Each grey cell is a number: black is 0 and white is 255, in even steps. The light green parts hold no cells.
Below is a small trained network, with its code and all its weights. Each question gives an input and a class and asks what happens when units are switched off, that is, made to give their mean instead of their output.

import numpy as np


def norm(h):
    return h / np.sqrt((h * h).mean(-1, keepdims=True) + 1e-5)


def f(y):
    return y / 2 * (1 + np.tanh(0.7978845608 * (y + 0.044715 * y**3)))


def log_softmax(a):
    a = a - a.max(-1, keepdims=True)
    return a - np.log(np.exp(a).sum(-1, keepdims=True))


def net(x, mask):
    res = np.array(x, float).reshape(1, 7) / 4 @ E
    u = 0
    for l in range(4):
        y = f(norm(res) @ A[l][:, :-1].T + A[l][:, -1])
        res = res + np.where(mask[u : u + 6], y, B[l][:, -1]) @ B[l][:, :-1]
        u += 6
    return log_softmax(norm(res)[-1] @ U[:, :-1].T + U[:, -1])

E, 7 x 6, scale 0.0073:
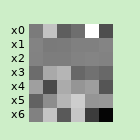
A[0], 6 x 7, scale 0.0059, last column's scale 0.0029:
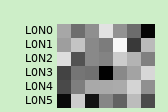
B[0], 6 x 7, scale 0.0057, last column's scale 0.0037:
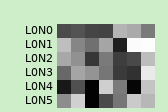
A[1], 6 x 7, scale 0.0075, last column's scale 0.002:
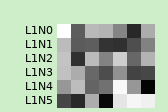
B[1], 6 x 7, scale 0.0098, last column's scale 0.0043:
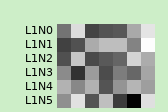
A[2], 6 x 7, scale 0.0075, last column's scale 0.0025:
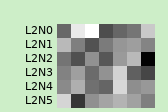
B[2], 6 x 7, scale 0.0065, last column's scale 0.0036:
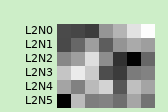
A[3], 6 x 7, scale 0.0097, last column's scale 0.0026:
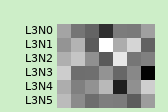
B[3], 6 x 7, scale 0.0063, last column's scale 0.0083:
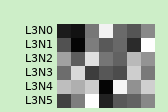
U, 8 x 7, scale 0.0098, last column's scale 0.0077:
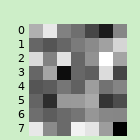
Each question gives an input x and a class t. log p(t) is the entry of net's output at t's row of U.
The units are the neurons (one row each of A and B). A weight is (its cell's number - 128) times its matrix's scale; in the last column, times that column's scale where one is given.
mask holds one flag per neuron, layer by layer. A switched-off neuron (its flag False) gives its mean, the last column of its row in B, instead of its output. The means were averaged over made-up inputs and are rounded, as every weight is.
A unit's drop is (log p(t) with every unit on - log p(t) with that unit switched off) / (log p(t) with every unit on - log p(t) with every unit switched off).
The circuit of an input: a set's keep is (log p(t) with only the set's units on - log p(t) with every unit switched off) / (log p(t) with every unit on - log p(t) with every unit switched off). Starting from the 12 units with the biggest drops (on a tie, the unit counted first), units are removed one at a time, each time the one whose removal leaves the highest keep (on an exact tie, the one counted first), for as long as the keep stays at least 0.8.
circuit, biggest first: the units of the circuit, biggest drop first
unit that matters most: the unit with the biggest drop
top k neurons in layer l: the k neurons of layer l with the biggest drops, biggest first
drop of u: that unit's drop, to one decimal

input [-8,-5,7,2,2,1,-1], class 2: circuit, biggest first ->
(L3N4)
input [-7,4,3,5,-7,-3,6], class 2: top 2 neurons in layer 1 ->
(L1N5 L1N0)
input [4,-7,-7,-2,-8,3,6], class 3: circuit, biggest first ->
(L0N5 L1N5)
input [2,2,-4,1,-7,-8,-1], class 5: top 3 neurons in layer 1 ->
(L1N3 L1N0 L1N2)
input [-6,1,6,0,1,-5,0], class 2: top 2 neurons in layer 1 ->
(L1N3 L1N0)
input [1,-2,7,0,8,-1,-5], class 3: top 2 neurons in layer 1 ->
(L1N2 L1N0)
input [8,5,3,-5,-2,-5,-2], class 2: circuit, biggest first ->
(L1N4 L3N2)
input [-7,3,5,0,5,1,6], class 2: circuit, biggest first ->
(L3N4 L1N5)
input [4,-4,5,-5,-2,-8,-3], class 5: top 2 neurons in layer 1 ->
(L1N3 L1N1)
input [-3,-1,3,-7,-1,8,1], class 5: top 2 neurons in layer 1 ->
(L1N0 L1N2)
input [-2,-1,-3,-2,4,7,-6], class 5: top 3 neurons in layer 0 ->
(L0N4 L0N2 L0N5)
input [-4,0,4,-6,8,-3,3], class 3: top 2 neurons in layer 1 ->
(L1N0 L1N2)
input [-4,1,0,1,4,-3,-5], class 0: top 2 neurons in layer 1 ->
(L1N5 L1N4)
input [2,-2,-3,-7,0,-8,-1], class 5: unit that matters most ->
L1N3
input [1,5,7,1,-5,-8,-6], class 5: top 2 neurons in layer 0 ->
(L0N3 L0N2)
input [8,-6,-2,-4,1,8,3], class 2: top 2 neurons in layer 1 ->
(L1N4 L1N1)
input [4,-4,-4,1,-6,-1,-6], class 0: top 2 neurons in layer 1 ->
(L1N5 L1N2)
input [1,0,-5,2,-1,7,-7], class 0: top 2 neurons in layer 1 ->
(L1N5 L1N1)
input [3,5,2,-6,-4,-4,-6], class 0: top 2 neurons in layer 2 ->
(L2N0 L2N3)
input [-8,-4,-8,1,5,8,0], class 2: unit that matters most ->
L3N4
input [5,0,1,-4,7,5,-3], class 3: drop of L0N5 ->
0.2
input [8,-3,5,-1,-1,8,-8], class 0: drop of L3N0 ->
0.0
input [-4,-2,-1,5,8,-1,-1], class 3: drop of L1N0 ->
0.2
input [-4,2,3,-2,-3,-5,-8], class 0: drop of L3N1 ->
0.1
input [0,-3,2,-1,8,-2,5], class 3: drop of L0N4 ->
0.1
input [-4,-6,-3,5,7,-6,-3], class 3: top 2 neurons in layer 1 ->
(L1N0 L1N2)
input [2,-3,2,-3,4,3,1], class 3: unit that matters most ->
L1N1
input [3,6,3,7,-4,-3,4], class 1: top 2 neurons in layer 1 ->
(L1N5 L1N0)
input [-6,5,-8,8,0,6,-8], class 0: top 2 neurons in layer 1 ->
(L1N5 L1N1)
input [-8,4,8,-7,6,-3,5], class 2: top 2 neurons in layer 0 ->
(L0N4 L0N5)
